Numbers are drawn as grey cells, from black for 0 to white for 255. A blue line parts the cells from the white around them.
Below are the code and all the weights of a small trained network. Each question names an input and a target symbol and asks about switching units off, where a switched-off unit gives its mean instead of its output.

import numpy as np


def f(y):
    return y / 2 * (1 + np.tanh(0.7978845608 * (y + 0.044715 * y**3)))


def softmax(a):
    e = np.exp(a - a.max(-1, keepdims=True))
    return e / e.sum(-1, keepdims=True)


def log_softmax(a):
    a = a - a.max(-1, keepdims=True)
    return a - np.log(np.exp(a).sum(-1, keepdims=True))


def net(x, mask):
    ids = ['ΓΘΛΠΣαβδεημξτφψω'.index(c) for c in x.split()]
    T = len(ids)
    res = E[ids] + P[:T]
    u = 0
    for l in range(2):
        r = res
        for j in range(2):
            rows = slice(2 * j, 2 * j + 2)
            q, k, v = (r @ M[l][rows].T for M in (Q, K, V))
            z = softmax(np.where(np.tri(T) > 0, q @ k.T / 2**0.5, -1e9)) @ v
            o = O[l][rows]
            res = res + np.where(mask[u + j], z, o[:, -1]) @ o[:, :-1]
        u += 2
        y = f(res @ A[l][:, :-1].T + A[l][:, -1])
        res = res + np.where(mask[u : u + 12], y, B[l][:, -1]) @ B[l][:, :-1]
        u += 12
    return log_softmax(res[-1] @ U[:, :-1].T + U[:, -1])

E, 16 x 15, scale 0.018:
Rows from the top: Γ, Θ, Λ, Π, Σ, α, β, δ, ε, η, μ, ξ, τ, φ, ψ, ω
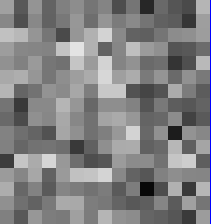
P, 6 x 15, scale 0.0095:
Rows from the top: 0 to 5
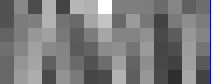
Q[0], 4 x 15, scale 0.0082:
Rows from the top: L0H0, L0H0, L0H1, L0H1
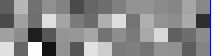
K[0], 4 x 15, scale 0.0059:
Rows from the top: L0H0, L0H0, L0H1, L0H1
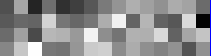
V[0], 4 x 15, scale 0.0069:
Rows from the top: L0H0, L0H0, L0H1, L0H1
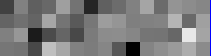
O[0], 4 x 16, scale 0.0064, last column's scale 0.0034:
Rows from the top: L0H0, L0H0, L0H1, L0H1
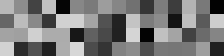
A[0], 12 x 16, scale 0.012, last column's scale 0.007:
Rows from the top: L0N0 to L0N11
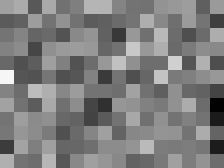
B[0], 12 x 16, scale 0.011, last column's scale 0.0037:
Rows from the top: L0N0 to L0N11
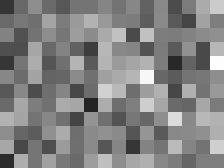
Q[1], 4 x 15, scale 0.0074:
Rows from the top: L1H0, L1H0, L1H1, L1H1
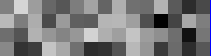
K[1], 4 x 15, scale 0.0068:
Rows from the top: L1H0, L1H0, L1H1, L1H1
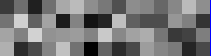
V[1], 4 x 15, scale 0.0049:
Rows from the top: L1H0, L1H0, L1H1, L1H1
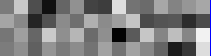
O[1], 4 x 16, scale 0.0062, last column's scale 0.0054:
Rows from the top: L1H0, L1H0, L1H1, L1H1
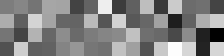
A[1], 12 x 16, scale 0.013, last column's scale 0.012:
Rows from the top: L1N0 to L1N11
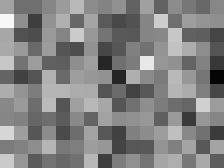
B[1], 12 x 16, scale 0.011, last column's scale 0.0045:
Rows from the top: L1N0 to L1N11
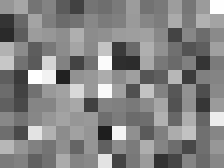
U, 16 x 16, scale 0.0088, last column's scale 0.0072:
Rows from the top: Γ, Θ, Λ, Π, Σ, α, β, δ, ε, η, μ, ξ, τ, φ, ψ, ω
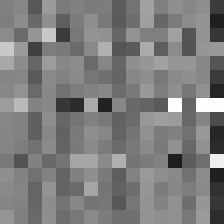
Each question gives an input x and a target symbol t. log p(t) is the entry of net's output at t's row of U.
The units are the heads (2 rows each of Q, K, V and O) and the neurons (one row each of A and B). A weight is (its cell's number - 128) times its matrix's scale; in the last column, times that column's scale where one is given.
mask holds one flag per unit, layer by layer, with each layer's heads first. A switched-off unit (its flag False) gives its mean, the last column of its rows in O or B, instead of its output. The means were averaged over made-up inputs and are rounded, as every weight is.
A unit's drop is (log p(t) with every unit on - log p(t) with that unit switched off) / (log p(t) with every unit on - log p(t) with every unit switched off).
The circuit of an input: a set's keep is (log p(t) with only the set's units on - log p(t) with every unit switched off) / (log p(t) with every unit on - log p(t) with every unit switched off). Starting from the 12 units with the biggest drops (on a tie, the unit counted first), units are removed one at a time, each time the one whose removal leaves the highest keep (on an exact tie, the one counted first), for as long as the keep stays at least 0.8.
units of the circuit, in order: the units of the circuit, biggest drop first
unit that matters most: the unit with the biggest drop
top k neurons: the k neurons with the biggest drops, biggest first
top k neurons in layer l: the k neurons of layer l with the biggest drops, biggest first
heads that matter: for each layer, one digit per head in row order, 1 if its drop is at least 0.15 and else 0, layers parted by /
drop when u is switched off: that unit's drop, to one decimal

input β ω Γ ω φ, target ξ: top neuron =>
(L0N4)
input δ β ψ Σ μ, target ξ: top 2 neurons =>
(L0N4; L1N0)
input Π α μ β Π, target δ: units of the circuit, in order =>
(L1N0; L0N4; L1H1)
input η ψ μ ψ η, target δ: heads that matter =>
11 / 00
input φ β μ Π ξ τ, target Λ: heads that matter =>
10 / 10
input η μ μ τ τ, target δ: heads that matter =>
11 / 01
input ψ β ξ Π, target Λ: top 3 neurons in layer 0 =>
(L0N7; L0N3; L0N4)
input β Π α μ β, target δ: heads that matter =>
10 / 00
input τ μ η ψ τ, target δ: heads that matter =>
11 / 01
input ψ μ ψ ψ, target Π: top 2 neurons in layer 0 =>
(L0N5; L0N0)
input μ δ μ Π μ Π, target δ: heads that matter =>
11 / 00
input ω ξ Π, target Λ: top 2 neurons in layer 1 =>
(L1N5; L1N0)
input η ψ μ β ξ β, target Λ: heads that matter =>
10 / 10
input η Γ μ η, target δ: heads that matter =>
01 / 00
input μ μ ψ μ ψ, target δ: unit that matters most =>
L0H1
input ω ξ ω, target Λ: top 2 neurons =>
(L1N5; L0N7)
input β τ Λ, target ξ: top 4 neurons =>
(L1N7; L1N0; L0N10; L0N8)
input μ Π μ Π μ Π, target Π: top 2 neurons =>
(L1N4; L0N10)
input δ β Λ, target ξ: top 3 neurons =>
(L1N7; L1N0; L0N8)
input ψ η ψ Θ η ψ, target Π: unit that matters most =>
L0H0
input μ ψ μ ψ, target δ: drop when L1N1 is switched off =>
0.2
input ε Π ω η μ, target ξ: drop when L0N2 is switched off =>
0.0
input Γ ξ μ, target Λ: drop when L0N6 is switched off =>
0.1
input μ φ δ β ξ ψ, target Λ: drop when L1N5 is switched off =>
0.8
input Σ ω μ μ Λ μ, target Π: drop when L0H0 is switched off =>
1.2
